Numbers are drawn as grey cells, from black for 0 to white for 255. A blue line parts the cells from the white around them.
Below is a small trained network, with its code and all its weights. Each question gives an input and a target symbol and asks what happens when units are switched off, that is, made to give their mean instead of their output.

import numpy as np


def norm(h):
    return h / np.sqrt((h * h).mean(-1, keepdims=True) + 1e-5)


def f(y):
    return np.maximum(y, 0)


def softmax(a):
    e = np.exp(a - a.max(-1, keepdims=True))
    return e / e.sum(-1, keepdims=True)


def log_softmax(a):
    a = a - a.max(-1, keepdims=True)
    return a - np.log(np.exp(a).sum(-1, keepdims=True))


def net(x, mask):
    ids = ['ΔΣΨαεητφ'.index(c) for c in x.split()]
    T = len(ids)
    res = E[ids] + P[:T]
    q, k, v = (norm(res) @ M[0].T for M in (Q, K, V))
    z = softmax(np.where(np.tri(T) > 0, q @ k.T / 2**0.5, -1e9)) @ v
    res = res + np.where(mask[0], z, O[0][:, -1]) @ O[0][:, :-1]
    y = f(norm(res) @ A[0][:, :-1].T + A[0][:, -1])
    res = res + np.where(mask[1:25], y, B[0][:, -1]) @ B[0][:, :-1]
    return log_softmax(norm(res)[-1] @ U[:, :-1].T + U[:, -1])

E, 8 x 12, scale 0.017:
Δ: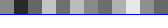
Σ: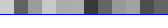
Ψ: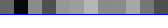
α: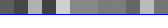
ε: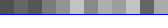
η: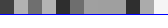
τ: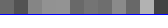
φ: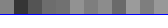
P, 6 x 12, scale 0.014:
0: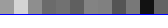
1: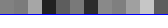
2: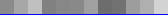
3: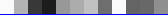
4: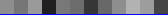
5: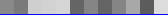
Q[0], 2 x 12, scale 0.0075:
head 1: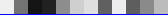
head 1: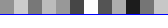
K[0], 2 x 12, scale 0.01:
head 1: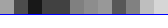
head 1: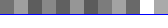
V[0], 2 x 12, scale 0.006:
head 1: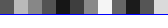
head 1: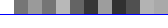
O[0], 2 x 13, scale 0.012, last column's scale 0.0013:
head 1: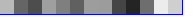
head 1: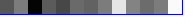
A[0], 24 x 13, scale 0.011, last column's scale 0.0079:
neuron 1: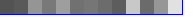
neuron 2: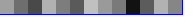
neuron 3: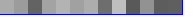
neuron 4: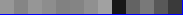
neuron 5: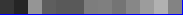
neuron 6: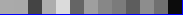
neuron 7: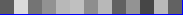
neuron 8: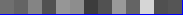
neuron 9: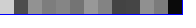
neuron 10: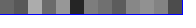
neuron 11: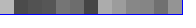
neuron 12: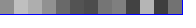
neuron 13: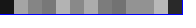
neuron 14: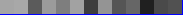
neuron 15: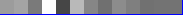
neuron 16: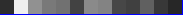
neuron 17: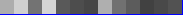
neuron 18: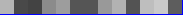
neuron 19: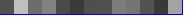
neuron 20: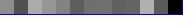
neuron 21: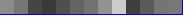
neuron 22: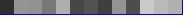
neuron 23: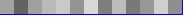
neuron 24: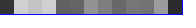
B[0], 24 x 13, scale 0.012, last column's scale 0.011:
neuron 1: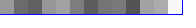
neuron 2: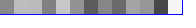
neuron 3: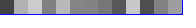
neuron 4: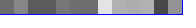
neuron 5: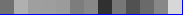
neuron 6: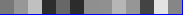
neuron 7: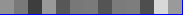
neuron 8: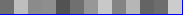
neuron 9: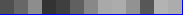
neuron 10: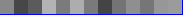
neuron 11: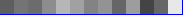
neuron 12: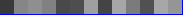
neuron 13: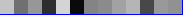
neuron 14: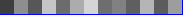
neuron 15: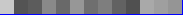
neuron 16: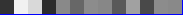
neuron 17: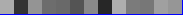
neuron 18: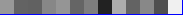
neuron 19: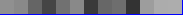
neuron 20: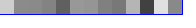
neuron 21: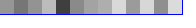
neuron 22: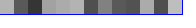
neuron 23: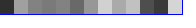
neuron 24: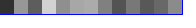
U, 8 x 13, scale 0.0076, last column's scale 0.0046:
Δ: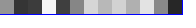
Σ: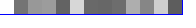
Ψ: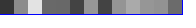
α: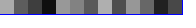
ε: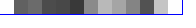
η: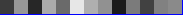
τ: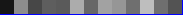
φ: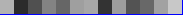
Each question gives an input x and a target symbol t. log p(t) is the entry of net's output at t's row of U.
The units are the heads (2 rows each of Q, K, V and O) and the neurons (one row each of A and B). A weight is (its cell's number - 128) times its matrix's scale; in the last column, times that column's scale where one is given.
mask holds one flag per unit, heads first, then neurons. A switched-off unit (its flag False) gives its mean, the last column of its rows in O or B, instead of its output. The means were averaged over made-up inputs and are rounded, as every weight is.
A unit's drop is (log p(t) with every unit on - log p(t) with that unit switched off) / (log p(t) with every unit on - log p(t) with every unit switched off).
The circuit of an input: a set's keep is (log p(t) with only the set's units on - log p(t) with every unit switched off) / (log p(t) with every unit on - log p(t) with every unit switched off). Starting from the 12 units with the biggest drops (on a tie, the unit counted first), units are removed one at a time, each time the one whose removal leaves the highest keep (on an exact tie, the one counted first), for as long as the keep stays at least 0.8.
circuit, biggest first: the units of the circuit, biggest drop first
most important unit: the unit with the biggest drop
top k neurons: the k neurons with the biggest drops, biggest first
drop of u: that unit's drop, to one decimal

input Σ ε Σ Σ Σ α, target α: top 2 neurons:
neuron 22; neuron 21
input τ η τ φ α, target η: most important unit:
neuron 8
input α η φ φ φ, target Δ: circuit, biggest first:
neuron 21; head 1
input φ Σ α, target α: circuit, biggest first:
neuron 22; neuron 13
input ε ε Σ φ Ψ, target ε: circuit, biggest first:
head 1; neuron 9; neuron 20
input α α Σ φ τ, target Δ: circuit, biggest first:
neuron 21; head 1
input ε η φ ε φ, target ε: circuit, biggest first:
head 1; neuron 9
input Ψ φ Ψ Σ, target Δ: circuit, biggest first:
neuron 21; neuron 14
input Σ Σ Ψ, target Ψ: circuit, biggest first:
neuron 22; neuron 11
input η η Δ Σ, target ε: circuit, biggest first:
head 1; neuron 6
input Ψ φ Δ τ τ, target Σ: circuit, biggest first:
neuron 20; head 1
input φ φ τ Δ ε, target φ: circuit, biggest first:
head 1; neuron 18
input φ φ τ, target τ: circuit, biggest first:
head 1; neuron 18; neuron 19
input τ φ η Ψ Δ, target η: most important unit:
neuron 21
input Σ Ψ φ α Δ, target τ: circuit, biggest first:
head 1; neuron 19
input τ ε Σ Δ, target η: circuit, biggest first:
head 1; neuron 3; neuron 21
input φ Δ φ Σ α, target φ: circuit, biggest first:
head 1; neuron 10
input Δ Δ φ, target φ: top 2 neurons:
neuron 2; neuron 5
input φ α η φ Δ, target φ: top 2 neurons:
neuron 18; neuron 2
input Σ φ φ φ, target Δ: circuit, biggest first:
neuron 21
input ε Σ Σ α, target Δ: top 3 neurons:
neuron 21; neuron 2; neuron 5
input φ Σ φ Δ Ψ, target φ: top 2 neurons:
neuron 5; neuron 23
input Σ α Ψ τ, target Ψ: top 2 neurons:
neuron 3; neuron 22
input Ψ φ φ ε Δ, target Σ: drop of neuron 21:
0.2
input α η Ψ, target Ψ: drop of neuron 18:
0.2
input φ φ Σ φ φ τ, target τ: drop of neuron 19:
0.2
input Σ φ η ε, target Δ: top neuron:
neuron 21
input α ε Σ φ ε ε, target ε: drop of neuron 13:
0.6
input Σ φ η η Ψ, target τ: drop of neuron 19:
0.2
